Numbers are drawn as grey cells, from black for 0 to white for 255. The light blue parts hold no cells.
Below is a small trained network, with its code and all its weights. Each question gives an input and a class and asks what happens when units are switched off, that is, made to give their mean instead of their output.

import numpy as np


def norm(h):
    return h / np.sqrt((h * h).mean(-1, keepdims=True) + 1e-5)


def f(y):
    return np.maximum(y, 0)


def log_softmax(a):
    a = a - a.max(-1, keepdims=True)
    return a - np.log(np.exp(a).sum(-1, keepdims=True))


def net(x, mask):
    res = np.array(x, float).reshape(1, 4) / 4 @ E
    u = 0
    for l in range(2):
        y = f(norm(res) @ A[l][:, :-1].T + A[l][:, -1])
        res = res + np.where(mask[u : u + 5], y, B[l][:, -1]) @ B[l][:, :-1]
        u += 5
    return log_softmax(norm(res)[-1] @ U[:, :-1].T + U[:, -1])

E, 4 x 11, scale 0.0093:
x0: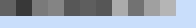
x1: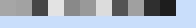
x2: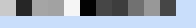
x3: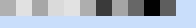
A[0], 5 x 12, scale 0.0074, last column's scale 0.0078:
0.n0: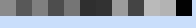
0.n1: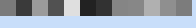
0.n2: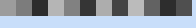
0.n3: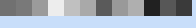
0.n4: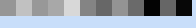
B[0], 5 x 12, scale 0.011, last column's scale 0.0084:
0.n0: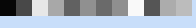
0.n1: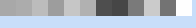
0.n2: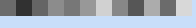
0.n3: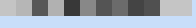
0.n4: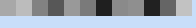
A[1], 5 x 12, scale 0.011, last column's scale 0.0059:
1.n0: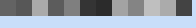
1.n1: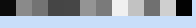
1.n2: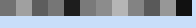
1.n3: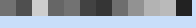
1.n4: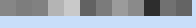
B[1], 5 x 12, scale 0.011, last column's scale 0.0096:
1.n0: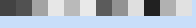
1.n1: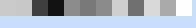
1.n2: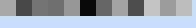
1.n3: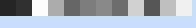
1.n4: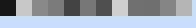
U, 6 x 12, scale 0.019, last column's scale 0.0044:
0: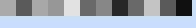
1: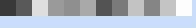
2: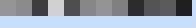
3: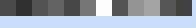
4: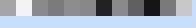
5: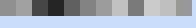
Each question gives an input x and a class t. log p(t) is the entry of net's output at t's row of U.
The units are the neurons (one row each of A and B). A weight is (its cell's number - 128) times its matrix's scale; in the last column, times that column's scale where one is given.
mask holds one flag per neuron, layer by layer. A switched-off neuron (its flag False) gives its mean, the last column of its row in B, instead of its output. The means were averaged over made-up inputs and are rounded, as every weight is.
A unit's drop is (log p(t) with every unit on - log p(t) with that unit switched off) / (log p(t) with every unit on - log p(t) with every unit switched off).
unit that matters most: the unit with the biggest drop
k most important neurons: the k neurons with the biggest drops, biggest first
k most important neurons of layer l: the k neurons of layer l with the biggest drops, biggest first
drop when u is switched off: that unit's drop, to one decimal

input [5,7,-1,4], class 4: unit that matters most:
0.n4
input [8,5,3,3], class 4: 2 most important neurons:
(0.n4, 1.n4)
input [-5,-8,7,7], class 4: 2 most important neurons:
(0.n4, 0.n3)
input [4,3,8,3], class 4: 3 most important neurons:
(1.n4, 0.n3, 0.n4)
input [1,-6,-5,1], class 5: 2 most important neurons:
(1.n1, 0.n1)
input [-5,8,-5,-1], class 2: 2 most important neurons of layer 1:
(1.n3, 1.n1)
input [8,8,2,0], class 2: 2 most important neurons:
(0.n3, 1.n3)
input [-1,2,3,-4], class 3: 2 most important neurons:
(0.n2, 0.n4)
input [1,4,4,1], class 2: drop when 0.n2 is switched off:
0.5
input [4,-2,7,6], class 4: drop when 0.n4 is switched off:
0.4
